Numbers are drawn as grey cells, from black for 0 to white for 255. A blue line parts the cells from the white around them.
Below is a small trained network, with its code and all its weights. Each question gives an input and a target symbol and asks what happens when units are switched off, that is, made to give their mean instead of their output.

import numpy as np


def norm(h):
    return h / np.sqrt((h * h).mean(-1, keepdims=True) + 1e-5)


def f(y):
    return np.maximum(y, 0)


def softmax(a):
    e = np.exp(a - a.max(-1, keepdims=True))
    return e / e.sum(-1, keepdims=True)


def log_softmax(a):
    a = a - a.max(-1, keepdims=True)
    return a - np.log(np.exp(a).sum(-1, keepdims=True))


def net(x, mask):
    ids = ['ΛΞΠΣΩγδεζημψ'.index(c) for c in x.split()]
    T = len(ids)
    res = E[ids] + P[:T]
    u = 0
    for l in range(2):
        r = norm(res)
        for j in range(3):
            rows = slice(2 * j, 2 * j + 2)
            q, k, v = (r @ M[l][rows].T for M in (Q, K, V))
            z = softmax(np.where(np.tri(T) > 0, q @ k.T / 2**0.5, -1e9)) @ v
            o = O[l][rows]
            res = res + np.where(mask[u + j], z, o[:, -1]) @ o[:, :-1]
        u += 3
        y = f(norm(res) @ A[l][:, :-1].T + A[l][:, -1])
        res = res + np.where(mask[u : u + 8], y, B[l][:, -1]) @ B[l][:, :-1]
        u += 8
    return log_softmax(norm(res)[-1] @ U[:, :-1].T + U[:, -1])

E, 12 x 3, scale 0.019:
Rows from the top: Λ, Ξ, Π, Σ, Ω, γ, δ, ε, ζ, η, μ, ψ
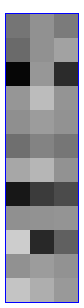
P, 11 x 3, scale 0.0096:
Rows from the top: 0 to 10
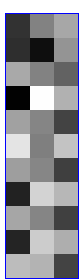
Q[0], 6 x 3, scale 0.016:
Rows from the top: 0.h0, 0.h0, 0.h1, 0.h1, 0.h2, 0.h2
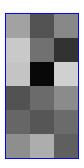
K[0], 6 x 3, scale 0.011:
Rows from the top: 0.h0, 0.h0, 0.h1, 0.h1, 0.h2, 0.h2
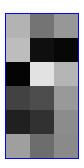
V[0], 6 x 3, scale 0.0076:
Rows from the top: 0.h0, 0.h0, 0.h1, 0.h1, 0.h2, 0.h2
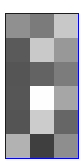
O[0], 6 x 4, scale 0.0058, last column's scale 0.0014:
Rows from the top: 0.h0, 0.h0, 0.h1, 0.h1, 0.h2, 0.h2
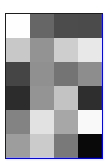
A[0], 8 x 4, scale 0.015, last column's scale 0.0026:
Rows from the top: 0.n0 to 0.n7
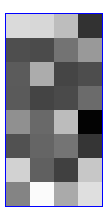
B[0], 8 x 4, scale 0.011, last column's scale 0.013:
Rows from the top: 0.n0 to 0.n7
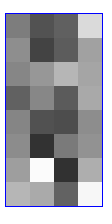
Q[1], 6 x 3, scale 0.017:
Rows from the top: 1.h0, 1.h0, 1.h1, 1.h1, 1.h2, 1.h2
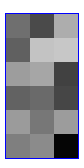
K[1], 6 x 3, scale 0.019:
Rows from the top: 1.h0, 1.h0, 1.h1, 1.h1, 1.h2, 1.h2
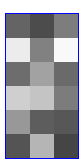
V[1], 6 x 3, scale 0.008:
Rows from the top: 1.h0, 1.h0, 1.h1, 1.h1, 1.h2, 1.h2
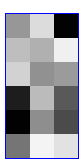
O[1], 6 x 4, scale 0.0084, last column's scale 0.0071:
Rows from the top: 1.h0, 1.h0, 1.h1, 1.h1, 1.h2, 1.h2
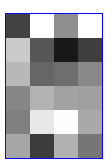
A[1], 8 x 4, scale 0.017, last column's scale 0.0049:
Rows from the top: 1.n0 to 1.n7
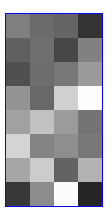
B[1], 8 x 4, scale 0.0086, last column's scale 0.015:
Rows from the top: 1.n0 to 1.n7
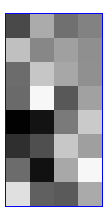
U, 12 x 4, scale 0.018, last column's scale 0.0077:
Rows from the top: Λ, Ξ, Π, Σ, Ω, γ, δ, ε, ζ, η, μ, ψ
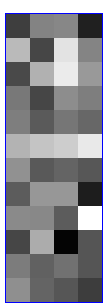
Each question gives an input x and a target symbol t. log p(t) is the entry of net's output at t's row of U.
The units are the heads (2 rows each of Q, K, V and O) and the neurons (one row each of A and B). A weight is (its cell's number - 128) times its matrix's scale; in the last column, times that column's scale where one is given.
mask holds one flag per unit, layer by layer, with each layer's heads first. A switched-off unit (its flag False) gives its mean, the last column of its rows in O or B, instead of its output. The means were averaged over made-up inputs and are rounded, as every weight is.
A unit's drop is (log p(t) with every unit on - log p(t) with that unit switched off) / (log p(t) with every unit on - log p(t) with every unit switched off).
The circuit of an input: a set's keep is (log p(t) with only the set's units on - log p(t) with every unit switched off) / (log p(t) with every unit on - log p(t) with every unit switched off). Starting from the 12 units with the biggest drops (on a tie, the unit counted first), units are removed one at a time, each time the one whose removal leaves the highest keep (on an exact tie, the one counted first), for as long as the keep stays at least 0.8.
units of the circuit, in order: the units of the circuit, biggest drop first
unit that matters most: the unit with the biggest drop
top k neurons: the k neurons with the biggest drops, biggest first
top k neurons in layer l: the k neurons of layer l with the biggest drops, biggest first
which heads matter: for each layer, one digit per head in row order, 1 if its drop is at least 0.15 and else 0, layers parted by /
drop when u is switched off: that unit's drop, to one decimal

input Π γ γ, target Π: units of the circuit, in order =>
(1.h2)
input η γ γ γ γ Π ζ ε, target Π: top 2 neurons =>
(1.n2; 1.n6)
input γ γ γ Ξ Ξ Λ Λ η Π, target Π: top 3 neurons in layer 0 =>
(0.n7; 0.n2; 0.n0)
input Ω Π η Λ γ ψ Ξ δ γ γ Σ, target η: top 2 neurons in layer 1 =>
(1.n4; 1.n6)
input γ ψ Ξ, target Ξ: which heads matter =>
010 / 100
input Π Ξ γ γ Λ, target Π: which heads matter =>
000 / 000
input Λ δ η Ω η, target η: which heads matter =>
000 / 000
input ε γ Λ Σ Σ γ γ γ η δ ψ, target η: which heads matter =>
100 / 000
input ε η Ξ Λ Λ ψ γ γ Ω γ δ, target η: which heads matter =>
010 / 100
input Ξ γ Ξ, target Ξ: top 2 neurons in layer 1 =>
(1.n4; 1.n5)
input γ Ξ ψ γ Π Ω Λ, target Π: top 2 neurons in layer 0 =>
(0.n7; 0.n0)
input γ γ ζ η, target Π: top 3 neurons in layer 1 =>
(1.n2; 1.n6; 1.n4)
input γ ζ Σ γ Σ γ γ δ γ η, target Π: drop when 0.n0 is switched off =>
0.7
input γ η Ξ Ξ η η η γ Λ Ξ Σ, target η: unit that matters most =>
0.n6
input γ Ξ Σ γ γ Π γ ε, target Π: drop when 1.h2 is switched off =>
0.2
